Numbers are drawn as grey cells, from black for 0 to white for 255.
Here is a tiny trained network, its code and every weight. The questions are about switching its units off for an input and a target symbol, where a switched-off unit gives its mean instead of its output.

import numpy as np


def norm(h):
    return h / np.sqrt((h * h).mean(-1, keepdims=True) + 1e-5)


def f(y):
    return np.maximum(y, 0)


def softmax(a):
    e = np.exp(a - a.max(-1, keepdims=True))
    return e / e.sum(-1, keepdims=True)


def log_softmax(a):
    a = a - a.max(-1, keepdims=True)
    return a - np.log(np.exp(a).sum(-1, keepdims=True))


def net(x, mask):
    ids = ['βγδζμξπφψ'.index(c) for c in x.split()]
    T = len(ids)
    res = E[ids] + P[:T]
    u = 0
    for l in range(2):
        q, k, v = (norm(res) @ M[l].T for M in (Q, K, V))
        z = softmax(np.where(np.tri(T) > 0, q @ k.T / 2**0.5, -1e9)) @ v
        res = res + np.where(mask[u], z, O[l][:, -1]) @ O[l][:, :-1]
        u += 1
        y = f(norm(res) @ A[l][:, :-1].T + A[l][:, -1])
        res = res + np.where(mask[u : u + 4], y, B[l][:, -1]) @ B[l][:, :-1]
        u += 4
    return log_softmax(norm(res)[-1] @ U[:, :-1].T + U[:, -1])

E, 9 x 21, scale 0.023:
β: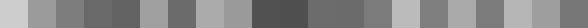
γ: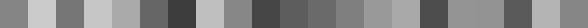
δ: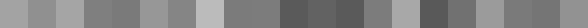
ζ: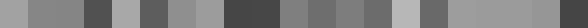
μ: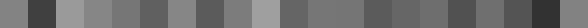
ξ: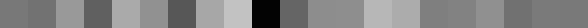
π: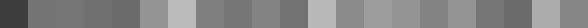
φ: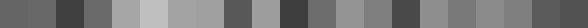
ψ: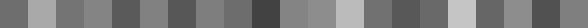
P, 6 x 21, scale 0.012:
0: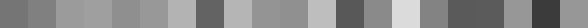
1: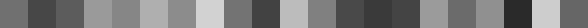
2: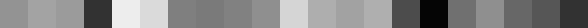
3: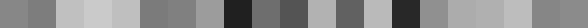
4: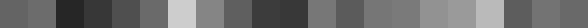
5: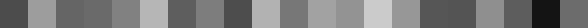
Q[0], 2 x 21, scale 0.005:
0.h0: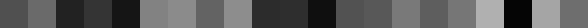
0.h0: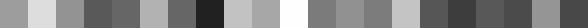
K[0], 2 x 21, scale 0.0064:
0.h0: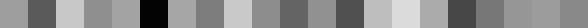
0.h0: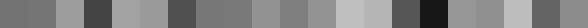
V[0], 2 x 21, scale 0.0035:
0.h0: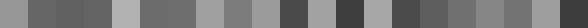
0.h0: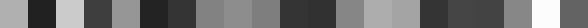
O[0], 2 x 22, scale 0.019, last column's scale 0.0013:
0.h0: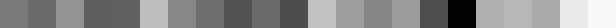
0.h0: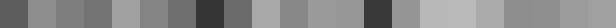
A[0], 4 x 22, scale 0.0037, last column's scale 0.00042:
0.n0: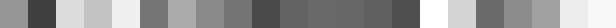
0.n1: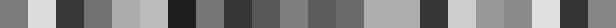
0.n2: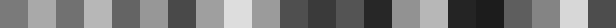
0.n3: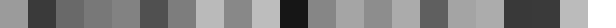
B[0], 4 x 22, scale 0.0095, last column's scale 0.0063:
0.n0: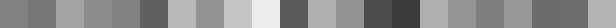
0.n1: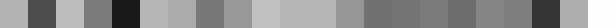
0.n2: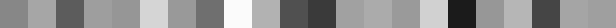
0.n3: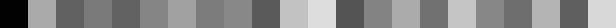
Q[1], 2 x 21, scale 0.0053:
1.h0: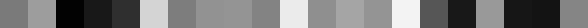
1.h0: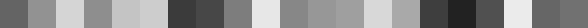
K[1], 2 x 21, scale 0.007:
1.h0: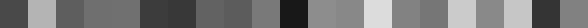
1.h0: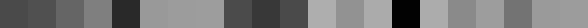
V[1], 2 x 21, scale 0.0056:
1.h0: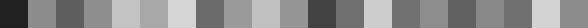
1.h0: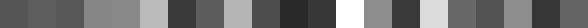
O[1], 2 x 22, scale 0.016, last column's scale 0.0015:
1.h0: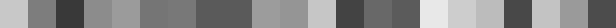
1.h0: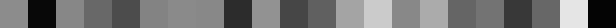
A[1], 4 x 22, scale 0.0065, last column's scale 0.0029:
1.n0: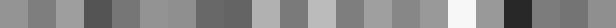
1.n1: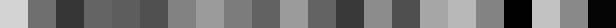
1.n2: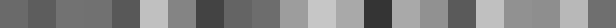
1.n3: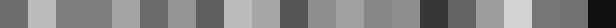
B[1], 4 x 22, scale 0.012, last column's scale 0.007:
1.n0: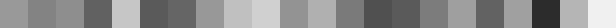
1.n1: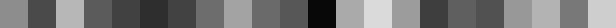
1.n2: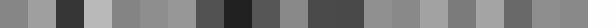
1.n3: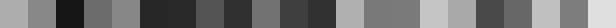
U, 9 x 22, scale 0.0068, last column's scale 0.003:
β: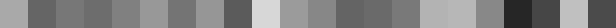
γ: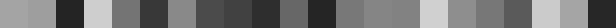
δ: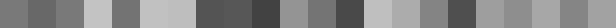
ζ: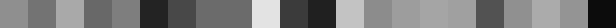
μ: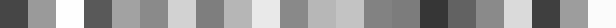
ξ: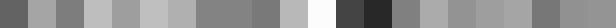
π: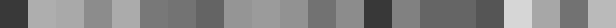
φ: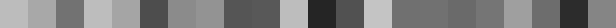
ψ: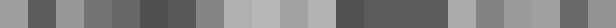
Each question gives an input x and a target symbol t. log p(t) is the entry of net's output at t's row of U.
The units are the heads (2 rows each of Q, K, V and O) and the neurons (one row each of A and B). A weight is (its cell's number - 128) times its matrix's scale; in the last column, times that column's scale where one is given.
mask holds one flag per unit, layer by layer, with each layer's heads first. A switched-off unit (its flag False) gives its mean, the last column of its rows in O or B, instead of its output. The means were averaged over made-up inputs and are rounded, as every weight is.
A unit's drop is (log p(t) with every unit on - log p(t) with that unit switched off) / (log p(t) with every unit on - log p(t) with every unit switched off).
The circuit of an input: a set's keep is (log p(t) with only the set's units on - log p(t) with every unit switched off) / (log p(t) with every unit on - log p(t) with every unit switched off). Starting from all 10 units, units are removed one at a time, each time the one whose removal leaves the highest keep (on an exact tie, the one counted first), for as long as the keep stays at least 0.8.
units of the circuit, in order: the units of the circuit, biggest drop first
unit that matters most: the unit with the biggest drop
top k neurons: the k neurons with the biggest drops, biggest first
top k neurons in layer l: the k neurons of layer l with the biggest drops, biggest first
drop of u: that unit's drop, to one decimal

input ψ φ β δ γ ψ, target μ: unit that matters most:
1.h0
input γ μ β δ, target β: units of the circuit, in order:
1.h0; 0.n2; 1.n0
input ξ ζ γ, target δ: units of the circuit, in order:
0.n1; 0.h0; 1.n2
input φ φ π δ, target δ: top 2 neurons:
1.n3; 1.n0
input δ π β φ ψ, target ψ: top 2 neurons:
0.n2; 1.n1
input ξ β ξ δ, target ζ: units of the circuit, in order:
1.n3; 1.h0; 0.n0; 0.n2
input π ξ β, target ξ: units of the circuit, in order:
1.h0; 1.n1
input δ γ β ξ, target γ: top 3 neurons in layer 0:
0.n1; 0.n2; 0.n3
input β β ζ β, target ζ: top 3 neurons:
1.n3; 0.n3; 0.n0
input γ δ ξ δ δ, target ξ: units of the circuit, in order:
0.n3; 1.n1
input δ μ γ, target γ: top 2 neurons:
1.n3; 0.n3
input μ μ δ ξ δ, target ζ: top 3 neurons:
0.n2; 1.n1; 0.n1
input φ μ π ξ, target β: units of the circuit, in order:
0.n2; 1.h0; 1.n0
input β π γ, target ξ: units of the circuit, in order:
1.h0
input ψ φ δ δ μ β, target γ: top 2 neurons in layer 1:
1.n3; 1.n0
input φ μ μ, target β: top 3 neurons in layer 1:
1.n0; 1.n3; 1.n2
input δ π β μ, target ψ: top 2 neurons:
0.n1; 1.n1
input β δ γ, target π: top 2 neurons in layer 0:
0.n1; 0.n2
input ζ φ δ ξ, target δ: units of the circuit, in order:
0.h0; 1.n0
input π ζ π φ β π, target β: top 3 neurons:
1.n0; 1.n3; 1.n2
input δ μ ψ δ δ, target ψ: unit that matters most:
0.n2
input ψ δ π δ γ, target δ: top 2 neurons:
0.n1; 1.n3
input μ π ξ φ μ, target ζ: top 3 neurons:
0.n2; 1.n1; 0.n1
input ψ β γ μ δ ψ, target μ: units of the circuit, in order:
1.n3; 1.h0
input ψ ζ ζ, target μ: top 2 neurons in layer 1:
1.n2; 1.n3
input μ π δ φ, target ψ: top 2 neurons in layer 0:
0.n1; 0.n3
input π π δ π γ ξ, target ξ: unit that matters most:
1.h0
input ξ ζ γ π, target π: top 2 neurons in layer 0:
0.n1; 0.n2
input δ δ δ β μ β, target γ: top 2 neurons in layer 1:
1.n3; 1.n2
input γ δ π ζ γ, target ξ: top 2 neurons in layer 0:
0.n1; 0.n2
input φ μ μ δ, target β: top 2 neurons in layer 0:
0.n2; 0.n1
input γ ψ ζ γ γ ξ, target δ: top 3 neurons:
0.n1; 1.n0; 1.n2
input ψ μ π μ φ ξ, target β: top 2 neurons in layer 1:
1.n0; 1.n3
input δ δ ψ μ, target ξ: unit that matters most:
0.n2
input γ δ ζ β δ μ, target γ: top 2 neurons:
1.n3; 0.n1
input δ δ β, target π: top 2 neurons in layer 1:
1.n3; 1.n1
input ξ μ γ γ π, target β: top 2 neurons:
0.n1; 1.n0
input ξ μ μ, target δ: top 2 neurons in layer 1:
1.n2; 1.n0
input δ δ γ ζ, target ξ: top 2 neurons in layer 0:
0.n2; 0.n1
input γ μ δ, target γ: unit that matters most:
0.h0
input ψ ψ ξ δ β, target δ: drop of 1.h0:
0.3
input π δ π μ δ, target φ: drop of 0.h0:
1.1
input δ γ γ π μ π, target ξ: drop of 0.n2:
0.1
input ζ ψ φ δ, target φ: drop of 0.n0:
0.0
